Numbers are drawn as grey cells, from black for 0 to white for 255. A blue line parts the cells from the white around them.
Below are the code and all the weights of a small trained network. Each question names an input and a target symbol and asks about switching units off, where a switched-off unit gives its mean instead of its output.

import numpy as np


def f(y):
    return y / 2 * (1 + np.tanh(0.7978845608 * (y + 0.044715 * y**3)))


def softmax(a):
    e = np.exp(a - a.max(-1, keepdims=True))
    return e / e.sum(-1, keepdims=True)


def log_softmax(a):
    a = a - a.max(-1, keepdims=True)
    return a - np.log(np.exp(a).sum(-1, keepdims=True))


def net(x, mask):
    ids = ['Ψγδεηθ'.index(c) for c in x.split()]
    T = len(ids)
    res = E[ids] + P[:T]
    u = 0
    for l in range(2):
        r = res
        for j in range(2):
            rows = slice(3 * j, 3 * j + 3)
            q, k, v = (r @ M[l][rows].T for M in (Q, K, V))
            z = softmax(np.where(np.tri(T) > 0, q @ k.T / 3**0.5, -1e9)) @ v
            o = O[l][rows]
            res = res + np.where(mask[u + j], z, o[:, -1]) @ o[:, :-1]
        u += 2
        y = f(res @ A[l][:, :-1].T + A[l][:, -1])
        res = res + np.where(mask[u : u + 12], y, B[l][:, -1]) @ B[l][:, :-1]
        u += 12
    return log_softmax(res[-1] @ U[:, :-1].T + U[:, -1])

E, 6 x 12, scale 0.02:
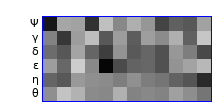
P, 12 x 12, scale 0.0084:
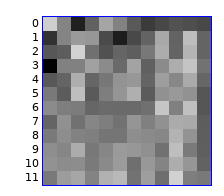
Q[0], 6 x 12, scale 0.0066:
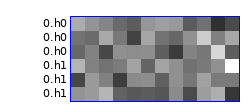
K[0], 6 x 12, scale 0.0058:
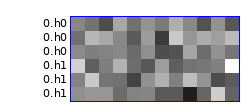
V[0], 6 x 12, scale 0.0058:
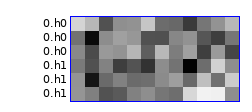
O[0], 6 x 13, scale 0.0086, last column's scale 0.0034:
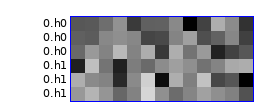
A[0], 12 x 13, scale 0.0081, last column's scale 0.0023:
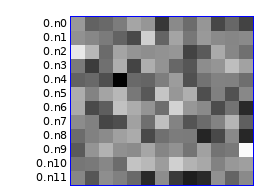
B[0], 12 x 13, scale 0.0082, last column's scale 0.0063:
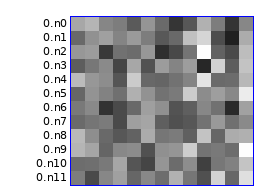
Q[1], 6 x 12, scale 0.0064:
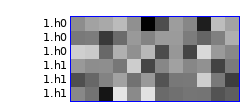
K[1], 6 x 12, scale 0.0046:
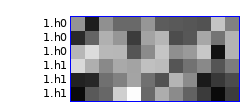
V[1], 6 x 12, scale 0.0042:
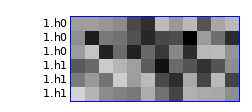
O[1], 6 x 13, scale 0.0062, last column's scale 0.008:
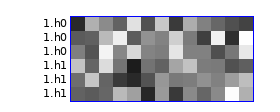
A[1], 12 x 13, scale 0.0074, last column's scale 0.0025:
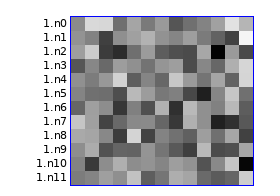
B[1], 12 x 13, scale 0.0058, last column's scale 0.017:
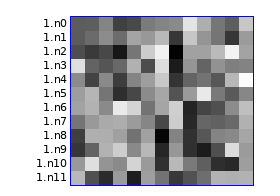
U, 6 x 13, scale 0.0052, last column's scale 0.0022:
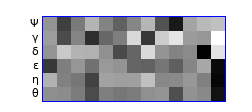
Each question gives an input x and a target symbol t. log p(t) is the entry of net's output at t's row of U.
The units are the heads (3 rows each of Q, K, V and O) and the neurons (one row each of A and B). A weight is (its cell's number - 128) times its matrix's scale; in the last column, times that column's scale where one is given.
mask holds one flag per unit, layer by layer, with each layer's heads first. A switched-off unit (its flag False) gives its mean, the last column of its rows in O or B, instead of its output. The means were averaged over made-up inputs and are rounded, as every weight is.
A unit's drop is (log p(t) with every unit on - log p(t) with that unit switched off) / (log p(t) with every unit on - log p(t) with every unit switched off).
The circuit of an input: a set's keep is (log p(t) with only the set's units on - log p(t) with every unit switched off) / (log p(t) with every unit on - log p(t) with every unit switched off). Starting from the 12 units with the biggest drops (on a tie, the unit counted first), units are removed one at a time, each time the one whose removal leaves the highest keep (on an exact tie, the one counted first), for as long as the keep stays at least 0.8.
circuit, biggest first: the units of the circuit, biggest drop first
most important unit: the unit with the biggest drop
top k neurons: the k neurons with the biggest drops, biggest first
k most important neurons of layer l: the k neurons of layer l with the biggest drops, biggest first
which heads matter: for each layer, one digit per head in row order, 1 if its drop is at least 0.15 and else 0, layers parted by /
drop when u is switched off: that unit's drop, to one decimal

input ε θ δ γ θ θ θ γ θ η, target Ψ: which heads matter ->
10 / 10
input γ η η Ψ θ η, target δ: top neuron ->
(1.n7)
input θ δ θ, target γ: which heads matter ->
10 / 00
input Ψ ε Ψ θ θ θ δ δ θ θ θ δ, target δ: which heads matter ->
00 / 10
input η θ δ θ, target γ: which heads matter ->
00 / 00
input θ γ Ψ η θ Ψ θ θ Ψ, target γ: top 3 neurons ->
(1.n5; 1.n3; 1.n0)
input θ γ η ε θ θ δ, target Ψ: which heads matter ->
11 / 10
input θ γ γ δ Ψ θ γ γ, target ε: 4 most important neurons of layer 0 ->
(0.n6; 0.n0; 0.n11; 0.n9)
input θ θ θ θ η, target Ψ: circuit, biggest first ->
(0.n2; 0.n11; 0.h1)
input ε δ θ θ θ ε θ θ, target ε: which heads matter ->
10 / 10
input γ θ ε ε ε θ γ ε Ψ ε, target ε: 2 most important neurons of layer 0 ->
(0.n4; 0.n11)
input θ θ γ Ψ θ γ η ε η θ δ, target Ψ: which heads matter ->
11 / 10
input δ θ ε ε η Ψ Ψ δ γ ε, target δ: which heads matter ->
01 / 11
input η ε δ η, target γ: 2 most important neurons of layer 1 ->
(1.n6; 1.n7)
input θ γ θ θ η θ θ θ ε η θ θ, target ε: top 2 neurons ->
(1.n2; 1.n9)
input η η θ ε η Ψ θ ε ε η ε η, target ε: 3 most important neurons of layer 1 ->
(1.n9; 1.n7; 1.n2)
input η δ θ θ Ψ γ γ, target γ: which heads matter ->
11 / 00
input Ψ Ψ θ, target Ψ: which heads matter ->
01 / 10
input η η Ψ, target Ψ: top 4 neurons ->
(0.n6; 0.n11; 0.n9; 1.n0)
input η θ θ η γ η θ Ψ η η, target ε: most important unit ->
0.n8
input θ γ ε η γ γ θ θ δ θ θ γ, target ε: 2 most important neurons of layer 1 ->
(1.n2; 1.n9)
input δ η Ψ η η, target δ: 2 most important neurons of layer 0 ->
(0.n8; 0.n6)
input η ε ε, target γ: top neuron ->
(0.n4)
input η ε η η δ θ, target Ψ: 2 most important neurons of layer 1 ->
(1.n4; 1.n11)
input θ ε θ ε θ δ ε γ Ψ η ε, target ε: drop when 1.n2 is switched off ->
0.2
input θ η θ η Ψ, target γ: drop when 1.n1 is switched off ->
-0.2
